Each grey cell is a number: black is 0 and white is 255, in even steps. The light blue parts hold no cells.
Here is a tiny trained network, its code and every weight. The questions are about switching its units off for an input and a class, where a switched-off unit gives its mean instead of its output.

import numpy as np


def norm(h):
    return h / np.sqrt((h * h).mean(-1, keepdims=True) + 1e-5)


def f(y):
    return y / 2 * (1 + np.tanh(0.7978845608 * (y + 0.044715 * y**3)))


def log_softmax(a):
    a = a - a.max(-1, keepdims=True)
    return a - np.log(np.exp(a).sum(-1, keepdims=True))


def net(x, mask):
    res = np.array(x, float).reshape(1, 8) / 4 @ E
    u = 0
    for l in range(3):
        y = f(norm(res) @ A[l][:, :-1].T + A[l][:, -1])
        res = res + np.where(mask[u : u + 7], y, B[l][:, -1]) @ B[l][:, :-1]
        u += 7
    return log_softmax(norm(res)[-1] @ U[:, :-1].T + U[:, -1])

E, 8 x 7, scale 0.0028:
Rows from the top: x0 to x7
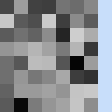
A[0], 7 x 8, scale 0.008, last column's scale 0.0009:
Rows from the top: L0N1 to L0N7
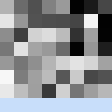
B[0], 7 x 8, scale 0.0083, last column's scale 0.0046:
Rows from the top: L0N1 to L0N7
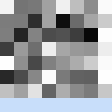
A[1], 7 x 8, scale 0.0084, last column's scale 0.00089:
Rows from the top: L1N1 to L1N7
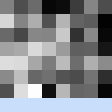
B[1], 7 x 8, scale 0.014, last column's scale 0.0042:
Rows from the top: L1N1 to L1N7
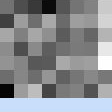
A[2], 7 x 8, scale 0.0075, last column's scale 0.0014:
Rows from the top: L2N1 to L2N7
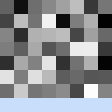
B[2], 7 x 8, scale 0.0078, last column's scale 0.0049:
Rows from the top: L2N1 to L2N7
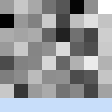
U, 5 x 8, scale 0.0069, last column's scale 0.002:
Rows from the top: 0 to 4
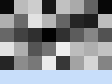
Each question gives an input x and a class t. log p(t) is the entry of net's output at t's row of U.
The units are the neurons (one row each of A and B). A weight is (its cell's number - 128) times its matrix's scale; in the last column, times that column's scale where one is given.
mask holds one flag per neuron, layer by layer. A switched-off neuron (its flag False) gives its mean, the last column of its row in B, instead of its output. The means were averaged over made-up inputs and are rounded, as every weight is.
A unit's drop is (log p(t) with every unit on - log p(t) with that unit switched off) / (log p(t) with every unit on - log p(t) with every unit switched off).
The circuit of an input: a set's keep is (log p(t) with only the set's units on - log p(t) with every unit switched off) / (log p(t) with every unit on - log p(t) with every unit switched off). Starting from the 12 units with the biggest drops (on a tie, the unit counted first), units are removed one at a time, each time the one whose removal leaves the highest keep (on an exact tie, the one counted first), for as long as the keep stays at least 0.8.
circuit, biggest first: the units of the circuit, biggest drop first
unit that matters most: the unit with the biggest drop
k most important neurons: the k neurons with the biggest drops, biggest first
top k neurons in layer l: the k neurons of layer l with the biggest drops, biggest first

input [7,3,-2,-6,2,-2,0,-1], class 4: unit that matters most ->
L0N2
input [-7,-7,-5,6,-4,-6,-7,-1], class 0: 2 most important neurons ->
L0N7, L1N7
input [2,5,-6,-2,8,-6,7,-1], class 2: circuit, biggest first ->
L0N3, L1N1
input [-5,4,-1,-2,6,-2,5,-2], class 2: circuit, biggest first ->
L0N3, L1N1
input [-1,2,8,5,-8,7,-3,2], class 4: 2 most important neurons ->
L0N1, L0N3
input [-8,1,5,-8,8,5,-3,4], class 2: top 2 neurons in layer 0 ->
L0N3, L0N6
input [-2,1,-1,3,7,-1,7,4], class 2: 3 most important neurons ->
L0N3, L1N1, L0N1
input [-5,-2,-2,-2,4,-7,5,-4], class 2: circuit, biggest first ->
L0N3, L0N2, L1N1
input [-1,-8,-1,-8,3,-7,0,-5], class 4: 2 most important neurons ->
L0N2, L0N4
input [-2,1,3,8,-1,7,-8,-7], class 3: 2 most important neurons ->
L0N1, L0N3
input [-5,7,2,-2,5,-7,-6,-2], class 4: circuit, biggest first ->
L0N2, L2N2
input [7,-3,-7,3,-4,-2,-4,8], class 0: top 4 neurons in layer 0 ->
L0N5, L0N2, L0N1, L0N4
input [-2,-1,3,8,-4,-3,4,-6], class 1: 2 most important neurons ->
L0N6, L0N1
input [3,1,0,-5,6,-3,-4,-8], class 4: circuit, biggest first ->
L0N4
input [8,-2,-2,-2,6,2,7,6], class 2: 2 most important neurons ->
L0N1, L1N1
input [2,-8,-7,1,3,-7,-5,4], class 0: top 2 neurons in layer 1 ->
L1N7, L1N2
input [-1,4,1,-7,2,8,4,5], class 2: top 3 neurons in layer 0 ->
L0N3, L0N4, L0N6
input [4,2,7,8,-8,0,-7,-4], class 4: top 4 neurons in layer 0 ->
L0N1, L0N3, L0N6, L0N7
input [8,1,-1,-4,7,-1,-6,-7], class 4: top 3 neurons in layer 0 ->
L0N2, L0N4, L0N5
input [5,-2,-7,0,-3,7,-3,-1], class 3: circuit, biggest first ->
L0N1
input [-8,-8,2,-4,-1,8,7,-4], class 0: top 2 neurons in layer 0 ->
L0N7, L0N1
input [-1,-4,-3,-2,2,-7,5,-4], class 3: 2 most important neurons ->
L0N7, L1N5
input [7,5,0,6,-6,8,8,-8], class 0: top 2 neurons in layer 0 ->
L0N5, L0N2
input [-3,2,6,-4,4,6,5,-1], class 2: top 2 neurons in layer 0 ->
L0N3, L0N1
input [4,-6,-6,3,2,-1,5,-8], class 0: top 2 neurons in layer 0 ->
L0N7, L0N5
